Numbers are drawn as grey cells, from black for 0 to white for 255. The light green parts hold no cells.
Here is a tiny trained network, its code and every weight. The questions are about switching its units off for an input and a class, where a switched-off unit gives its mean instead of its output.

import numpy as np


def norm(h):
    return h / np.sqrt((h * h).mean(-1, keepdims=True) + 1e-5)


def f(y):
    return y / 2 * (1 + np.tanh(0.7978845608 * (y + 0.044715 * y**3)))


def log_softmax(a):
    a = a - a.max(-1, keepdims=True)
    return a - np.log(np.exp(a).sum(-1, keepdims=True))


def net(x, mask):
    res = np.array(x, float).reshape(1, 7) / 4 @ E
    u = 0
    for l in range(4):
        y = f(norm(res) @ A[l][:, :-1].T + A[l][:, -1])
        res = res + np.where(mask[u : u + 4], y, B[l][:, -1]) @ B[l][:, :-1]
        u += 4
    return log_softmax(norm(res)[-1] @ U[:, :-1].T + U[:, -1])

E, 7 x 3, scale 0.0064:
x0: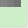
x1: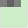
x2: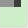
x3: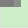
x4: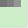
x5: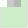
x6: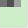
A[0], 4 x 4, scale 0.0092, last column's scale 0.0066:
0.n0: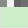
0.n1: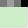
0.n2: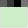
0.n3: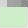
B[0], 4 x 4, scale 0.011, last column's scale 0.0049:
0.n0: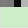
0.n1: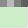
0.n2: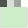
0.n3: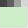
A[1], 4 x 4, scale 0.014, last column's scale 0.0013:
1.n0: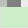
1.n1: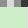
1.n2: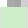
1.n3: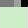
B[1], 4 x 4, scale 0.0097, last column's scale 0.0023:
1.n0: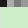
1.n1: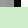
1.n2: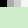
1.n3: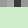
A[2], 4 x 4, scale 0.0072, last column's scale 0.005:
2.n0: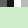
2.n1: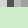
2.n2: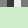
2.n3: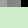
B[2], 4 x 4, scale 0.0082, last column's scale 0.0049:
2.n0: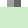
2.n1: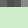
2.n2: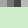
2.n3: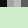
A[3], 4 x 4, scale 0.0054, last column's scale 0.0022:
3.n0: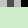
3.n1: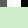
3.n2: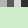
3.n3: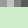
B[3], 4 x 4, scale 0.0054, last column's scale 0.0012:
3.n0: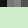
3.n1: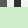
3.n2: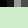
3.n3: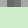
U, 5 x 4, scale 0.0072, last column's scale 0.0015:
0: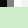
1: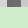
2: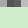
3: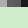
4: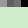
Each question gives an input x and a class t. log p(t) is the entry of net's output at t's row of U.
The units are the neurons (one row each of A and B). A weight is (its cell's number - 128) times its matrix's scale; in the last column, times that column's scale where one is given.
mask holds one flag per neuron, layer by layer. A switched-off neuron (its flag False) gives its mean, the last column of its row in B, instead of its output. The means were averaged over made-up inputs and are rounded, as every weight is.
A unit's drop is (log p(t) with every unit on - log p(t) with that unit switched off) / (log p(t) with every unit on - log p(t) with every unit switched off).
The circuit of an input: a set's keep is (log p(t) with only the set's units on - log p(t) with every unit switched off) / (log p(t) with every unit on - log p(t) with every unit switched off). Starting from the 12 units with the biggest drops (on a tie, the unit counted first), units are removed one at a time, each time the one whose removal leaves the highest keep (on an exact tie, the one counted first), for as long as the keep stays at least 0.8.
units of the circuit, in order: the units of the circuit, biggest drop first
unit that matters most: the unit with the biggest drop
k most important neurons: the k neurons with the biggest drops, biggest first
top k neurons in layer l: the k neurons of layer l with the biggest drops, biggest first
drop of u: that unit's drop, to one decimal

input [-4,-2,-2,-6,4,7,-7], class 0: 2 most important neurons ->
(1.n2; 0.n2)
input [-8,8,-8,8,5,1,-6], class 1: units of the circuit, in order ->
(2.n0; 0.n2)
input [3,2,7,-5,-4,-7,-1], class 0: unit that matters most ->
2.n0
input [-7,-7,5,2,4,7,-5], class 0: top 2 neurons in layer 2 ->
(2.n0; 2.n2)
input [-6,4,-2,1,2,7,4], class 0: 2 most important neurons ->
(1.n2; 3.n2)
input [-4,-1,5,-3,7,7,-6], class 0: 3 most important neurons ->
(1.n2; 0.n2; 2.n0)
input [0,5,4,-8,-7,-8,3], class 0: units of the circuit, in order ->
(0.n2; 0.n0)
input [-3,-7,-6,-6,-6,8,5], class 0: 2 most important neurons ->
(1.n2; 0.n2)
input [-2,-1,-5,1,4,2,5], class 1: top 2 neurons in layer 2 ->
(2.n0; 2.n2)
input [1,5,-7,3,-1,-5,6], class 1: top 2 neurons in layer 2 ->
(2.n0; 2.n2)
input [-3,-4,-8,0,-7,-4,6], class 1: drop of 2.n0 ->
0.3
